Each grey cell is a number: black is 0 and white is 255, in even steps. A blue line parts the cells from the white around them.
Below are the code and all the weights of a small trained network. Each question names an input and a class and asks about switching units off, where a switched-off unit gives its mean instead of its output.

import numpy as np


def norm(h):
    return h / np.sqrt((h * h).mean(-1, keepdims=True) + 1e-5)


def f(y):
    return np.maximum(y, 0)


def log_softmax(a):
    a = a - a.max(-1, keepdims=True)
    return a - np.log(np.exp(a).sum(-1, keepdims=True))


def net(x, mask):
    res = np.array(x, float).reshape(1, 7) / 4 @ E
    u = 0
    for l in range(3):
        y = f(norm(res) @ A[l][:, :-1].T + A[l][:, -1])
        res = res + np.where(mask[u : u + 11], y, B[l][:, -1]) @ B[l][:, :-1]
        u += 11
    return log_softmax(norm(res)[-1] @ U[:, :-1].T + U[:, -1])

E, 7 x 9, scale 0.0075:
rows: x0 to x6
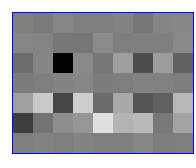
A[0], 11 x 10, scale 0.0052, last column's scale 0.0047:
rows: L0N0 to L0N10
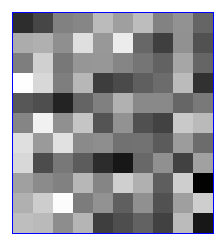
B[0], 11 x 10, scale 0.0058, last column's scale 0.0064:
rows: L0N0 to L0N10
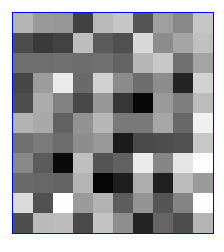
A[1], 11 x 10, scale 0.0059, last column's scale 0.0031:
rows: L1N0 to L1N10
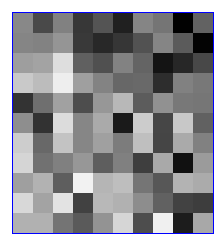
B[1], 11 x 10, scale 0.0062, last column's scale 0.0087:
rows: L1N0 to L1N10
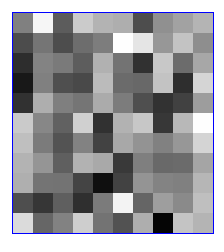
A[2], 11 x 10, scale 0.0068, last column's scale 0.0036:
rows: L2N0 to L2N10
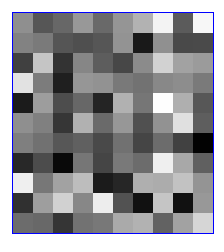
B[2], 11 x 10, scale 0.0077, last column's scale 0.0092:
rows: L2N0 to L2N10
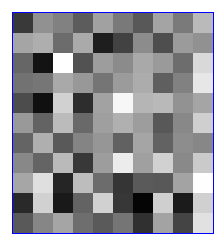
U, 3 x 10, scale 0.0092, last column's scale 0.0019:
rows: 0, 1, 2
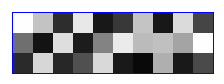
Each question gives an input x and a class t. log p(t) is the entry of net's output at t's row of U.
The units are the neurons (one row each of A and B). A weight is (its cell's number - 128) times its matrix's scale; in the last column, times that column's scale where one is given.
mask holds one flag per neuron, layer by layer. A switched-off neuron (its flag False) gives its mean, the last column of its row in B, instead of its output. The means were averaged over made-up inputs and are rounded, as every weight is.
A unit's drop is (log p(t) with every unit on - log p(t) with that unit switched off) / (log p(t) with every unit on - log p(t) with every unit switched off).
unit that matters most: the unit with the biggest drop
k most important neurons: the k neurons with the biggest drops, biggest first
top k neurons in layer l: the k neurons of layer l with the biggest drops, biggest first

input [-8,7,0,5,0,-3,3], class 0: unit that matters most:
L0N7
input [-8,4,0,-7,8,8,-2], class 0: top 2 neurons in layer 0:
L0N8; L0N4
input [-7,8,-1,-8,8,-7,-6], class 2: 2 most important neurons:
L0N3; L0N10
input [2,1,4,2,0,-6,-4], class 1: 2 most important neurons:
L0N7; L1N5
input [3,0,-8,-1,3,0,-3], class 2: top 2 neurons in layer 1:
L1N3; L1N2
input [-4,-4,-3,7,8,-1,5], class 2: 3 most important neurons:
L0N3; L0N10; L0N7
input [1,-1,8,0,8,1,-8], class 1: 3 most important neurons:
L0N9; L0N1; L1N5
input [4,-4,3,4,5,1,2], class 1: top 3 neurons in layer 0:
L0N1; L0N9; L0N0
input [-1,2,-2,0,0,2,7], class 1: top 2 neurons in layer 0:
L0N7; L0N0
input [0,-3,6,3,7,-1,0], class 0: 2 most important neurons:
L1N10; L0N7
